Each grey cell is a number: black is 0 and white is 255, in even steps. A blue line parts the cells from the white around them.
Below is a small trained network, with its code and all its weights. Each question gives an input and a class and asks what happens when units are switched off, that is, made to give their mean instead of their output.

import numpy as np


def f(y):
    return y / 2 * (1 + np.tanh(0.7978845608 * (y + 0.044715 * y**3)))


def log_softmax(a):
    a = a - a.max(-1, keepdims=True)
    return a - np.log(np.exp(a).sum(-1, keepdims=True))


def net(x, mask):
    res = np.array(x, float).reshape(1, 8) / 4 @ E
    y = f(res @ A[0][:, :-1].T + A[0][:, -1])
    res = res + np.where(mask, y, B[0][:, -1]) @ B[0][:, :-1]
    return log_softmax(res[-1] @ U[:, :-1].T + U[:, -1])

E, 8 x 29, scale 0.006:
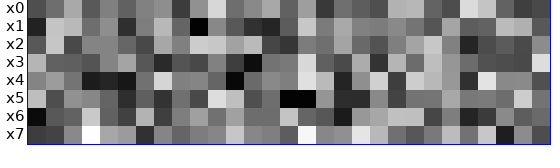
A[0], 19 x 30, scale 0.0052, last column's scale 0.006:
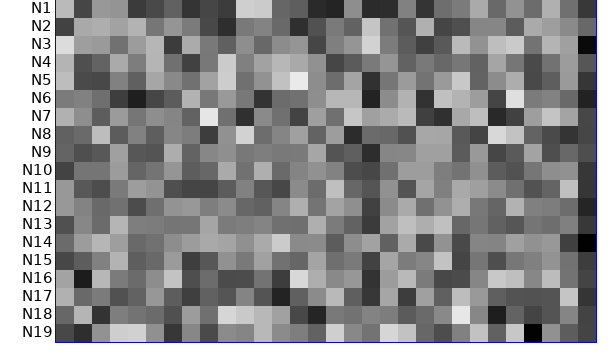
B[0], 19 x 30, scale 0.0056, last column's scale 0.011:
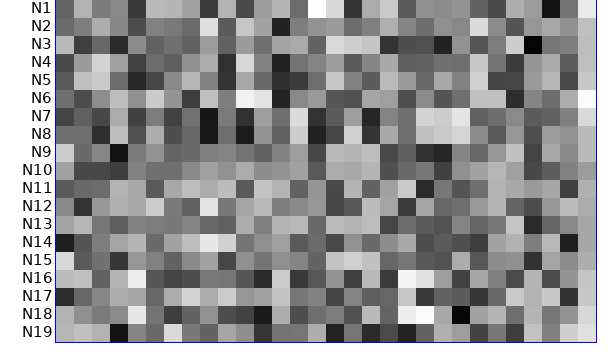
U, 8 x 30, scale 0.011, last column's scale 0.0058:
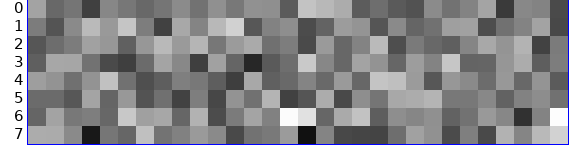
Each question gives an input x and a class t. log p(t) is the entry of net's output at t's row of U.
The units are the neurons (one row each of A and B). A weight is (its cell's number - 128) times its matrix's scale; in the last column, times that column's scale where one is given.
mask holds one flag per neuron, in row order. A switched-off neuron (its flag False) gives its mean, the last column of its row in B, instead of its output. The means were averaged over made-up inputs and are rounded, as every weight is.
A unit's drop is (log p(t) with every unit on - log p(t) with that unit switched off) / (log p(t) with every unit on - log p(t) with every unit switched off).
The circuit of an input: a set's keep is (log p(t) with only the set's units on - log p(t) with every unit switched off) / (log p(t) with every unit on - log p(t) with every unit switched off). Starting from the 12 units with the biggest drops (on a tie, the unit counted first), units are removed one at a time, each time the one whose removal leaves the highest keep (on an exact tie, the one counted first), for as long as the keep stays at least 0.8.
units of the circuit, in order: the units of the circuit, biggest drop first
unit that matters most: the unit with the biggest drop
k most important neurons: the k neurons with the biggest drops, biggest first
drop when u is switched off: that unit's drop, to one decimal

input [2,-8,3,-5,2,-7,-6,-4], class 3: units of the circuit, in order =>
[N5 N1]
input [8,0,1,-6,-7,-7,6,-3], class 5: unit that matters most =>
N8
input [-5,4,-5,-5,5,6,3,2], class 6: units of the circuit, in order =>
[N1 N5]
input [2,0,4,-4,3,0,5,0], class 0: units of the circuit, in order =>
[N9 N15 N13]
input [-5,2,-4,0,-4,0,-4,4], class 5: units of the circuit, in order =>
[N7 N6]
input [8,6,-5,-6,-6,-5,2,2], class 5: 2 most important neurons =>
[N8 N6]
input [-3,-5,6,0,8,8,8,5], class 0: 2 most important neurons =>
[N9 N15]
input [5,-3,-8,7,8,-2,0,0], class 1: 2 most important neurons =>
[N6 N12]
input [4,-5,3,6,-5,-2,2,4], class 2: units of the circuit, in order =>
[N11 N17]
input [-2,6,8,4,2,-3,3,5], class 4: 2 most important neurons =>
[N18 N5]
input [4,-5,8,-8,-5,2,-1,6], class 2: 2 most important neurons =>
[N14 N16]
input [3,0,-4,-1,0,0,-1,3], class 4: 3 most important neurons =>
[N16 N7 N1]
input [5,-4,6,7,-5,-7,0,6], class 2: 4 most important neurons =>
[N11 N17 N1 N6]
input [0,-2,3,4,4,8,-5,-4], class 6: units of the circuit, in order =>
[N1]
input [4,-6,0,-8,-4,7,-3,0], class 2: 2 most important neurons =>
[N14 N6]
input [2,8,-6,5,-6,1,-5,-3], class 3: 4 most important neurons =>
[N2 N6 N12 N18]
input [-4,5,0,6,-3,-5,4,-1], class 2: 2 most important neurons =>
[N17 N1]
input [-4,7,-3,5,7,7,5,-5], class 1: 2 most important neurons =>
[N6 N5]
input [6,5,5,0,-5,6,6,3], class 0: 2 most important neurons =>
[N15 N6]
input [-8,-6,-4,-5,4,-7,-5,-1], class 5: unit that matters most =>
N7
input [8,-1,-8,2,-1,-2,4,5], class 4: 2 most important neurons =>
[N16 N7]
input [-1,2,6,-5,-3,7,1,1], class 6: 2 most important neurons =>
[N1 N16]
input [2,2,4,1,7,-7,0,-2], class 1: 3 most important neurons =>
[N6 N1 N12]
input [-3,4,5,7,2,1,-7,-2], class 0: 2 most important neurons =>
[N3 N14]
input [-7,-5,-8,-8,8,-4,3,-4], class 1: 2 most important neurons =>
[N6 N12]
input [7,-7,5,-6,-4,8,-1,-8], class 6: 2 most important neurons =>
[N1 N19]
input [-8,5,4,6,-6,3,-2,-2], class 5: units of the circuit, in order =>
[N7]
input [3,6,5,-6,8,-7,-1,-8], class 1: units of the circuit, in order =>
[N6 N12]
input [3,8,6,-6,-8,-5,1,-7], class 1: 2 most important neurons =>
[N2 N5]
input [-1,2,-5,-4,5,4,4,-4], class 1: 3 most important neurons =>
[N6 N19 N18]
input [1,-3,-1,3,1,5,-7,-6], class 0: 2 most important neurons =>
[N3 N19]
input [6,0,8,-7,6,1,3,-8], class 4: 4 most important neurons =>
[N18 N19 N17 N11]
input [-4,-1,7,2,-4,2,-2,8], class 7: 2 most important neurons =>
[N19 N16]
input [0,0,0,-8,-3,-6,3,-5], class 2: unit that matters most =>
N1
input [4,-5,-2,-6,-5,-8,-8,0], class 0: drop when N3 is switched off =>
0.6
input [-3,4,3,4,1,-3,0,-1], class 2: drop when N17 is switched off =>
0.4
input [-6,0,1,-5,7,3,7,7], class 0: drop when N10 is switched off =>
0.1
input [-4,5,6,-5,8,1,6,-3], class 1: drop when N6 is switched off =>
0.7
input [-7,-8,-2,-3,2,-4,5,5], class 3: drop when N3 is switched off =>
0.0
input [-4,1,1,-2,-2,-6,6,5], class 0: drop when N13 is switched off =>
0.2
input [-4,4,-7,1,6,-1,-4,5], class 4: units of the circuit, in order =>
[N16]
